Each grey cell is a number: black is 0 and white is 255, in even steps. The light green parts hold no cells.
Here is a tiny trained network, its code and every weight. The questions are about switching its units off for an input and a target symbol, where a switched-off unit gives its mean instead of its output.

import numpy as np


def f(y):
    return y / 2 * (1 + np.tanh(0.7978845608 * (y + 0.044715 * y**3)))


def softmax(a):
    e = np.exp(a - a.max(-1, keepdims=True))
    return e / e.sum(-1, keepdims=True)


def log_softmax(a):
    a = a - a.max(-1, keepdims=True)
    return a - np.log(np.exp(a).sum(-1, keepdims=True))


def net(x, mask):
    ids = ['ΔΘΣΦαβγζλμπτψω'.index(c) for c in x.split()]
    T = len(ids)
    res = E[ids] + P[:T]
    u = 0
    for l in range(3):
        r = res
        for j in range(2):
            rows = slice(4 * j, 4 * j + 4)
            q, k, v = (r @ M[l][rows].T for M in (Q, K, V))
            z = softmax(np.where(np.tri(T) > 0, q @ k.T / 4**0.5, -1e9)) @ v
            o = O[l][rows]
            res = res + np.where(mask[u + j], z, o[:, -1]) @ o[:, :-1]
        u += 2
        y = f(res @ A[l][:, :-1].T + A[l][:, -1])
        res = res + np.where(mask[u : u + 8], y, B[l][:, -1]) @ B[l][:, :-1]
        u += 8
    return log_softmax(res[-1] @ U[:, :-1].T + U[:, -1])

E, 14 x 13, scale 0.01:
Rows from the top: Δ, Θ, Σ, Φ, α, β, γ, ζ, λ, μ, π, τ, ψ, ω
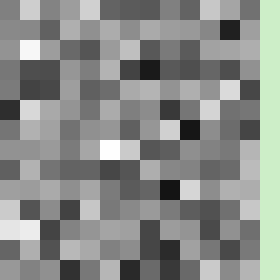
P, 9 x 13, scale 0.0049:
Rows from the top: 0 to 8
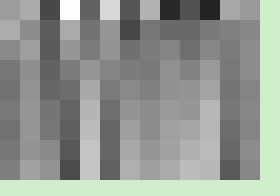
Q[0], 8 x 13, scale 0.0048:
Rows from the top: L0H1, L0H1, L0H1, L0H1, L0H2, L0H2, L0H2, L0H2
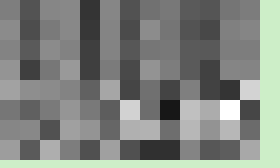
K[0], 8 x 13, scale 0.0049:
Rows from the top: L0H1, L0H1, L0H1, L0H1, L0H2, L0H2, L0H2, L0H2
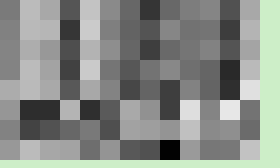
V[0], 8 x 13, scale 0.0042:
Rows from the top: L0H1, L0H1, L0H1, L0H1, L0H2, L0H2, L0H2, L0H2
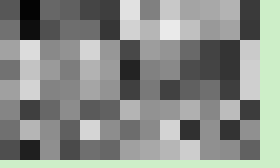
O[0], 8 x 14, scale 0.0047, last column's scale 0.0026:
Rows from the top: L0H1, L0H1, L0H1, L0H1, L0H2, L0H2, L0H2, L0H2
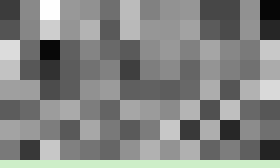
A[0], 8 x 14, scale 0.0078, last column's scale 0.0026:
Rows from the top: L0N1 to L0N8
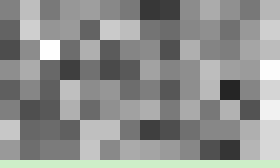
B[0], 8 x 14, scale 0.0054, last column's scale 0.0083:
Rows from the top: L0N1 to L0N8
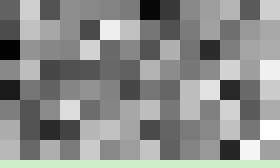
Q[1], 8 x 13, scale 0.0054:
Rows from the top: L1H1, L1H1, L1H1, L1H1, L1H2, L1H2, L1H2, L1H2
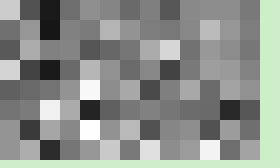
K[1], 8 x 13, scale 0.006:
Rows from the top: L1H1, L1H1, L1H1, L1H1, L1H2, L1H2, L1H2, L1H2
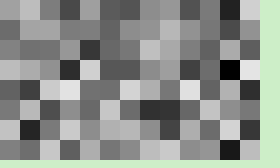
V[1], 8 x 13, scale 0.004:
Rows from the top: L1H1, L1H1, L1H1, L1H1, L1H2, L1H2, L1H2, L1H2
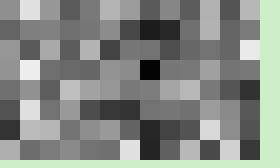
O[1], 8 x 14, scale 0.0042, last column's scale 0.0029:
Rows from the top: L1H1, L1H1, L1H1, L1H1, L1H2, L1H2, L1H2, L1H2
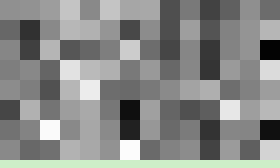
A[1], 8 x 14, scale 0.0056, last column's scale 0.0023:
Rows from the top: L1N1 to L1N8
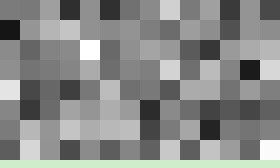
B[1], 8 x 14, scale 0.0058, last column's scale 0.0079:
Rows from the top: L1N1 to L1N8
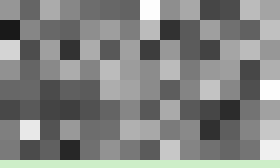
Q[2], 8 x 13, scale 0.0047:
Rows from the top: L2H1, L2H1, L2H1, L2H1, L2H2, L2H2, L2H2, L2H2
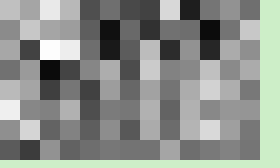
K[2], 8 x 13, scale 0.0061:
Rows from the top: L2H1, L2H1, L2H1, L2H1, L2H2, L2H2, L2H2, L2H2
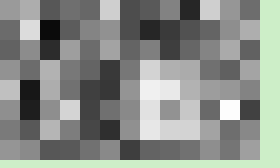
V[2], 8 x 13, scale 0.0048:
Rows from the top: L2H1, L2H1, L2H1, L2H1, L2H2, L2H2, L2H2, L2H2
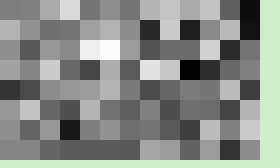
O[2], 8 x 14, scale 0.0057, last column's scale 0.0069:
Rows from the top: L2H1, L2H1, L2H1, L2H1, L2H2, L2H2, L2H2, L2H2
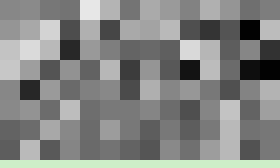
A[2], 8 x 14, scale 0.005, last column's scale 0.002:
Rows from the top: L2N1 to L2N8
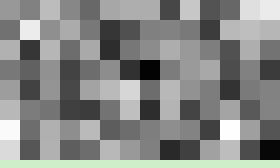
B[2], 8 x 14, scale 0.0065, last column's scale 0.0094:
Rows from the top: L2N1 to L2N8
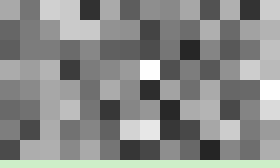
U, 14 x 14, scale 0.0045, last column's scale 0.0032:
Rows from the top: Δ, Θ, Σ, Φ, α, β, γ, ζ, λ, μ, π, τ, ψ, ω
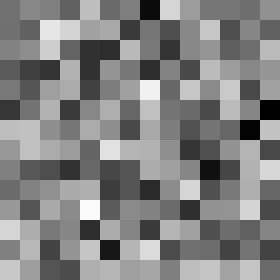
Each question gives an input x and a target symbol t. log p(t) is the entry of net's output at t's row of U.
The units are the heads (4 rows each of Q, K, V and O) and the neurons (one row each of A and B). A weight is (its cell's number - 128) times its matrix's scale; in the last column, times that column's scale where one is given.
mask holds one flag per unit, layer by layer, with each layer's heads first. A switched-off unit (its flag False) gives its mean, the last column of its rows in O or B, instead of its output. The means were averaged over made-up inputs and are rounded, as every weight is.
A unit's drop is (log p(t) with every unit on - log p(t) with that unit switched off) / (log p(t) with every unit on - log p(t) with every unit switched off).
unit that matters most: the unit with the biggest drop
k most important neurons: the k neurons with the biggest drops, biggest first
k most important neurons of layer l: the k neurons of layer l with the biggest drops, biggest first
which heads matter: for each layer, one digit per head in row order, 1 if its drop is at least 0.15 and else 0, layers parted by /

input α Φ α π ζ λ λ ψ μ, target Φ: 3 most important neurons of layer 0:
L0N7; L0N1; L0N6
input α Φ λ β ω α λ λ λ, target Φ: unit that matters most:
L0H1
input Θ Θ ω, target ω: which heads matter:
00 / 00 / 10
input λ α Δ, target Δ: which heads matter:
11 / 11 / 10
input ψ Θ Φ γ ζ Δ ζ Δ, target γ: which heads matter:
00 / 00 / 10
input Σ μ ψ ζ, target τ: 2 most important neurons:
L0N7; L2N1
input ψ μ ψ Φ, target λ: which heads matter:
00 / 10 / 10
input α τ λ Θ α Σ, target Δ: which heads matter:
11 / 11 / 10
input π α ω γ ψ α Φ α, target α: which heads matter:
01 / 00 / 01
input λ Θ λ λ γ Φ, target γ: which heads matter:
11 / 00 / 10
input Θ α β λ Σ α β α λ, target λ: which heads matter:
01 / 10 / 00
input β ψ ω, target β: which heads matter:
10 / 01 / 01
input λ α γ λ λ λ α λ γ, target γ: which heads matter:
01 / 10 / 10
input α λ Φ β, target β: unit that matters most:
L0N7
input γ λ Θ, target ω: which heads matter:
10 / 00 / 10
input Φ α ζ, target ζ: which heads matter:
10 / 10 / 00
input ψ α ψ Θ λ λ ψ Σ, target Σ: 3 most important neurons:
L0N6; L2N6; L1N8
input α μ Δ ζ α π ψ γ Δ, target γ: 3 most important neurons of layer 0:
L0N7; L0N6; L0N1
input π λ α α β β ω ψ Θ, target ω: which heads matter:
11 / 10 / 11
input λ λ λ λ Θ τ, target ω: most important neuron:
L0N8
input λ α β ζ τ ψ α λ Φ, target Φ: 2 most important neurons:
L1N1; L0N7
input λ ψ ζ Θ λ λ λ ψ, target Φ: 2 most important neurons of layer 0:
L0N4; L0N7
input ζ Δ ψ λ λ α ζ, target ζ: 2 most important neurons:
L0N2; L1N2
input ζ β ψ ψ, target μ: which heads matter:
10 / 10 / 10
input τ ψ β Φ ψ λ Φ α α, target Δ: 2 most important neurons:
L0N7; L0N6
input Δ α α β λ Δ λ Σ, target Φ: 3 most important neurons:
L0N7; L1N1; L0N6
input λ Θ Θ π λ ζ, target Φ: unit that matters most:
L1N5
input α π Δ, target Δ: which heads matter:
01 / 11 / 10
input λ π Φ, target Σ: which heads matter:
00 / 00 / 10
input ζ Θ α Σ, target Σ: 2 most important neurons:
L0N6; L0N7
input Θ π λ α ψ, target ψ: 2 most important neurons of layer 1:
L1N7; L1N2
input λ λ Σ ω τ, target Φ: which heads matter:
00 / 01 / 11
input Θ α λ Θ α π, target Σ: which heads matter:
10 / 11 / 10
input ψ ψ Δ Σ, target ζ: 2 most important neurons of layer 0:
L0N1; L0N2
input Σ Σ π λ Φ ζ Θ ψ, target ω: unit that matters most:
L2H1
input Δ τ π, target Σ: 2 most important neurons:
L2N6; L0N7
